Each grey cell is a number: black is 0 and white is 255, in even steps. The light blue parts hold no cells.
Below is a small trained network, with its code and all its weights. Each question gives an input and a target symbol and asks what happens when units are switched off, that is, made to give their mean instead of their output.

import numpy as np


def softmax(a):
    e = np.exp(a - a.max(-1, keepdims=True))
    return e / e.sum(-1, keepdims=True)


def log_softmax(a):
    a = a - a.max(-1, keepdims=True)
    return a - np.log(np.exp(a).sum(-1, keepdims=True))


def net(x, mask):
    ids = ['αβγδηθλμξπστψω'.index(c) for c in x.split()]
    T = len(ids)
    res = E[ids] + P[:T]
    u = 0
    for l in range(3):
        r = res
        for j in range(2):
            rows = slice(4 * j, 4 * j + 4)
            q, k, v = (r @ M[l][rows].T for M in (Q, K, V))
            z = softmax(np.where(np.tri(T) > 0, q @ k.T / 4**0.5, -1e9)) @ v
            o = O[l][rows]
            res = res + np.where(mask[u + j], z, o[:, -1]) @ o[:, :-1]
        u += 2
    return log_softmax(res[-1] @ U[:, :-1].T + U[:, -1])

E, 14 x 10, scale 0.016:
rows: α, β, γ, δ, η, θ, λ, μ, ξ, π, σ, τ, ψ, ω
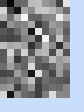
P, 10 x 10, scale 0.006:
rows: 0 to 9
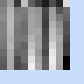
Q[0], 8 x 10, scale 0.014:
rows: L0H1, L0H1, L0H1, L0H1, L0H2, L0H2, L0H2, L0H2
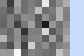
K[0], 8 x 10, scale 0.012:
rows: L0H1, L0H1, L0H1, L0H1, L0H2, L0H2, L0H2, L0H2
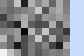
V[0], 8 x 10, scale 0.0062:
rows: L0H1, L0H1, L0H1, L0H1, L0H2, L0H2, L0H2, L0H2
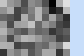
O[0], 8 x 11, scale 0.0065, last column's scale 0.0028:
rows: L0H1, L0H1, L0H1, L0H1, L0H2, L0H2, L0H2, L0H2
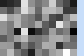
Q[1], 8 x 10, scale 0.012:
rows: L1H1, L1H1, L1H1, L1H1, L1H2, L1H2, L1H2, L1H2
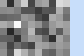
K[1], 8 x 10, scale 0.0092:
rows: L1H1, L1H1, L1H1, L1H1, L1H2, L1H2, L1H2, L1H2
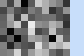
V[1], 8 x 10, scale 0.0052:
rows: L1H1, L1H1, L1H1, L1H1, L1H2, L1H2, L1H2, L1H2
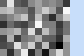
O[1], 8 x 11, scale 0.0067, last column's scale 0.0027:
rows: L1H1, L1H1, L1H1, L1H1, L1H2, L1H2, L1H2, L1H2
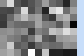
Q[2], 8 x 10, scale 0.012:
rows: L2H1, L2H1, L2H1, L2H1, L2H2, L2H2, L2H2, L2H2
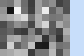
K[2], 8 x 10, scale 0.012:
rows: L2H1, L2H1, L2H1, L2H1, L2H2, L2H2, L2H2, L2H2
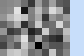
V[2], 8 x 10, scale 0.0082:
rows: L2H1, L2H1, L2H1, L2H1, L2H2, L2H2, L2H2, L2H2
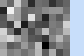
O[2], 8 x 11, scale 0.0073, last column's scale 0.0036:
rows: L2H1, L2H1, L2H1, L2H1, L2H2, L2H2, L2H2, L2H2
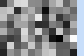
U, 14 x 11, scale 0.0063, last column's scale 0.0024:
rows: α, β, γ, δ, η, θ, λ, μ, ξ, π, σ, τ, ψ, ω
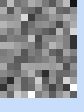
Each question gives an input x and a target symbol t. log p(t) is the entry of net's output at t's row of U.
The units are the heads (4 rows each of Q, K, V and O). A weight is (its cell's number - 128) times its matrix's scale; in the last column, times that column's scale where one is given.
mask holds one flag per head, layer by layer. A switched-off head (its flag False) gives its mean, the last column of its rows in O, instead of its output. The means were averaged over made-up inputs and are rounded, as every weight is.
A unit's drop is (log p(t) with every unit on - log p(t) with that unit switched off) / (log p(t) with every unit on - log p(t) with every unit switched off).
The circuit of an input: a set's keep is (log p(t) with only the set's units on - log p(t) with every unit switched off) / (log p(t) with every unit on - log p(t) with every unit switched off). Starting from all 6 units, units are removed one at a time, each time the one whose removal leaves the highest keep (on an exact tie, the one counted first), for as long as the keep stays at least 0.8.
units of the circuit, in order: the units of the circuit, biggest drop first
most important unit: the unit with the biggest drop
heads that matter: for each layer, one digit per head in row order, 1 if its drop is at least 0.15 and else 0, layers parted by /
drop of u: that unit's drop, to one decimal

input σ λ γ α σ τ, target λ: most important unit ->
L2H2
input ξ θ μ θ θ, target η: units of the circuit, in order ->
(L2H2 L2H1)
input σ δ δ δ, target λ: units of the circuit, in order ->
(L2H2 L1H2 L1H1 L2H1)
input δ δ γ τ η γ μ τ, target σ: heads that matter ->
00 / 00 / 10
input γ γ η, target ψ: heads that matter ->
00 / 00 / 11
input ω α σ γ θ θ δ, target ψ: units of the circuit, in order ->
(L2H1 L0H2 L0H1 L2H2)
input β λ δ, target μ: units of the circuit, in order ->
(L2H1 L2H2)
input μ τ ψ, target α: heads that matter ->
00 / 00 / 10
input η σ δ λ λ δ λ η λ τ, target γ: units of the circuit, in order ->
(L1H2 L0H1 L2H1)
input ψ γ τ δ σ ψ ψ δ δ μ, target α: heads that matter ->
00 / 01 / 10
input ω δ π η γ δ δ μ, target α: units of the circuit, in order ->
(L1H2 L2H1 L0H2)
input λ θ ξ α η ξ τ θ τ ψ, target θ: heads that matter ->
01 / 10 / 11
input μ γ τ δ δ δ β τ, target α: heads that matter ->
00 / 00 / 10
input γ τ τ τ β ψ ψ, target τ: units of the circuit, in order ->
(L1H2 L2H1 L0H1 L1H1)
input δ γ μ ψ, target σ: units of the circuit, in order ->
(L2H1)
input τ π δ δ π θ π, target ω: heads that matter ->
11 / 11 / 10
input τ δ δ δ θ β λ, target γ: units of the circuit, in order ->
(L2H2 L1H2)
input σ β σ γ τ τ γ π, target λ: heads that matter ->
10 / 11 / 01
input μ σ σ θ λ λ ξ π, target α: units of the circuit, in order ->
(L2H1 L0H1)
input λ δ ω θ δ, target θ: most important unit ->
L1H1
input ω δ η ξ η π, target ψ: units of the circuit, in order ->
(L2H1 L1H1 L0H1)
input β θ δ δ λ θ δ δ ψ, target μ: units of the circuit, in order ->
(L2H1 L0H1 L2H2)
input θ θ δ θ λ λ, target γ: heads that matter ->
00 / 00 / 01
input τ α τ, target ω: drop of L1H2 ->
0.2
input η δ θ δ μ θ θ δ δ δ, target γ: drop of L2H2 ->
0.3
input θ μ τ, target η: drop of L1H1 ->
0.0
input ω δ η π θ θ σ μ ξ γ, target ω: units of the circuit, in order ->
(L0H2)
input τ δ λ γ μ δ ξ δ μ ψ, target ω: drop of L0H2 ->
0.4
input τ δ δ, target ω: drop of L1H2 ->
0.3
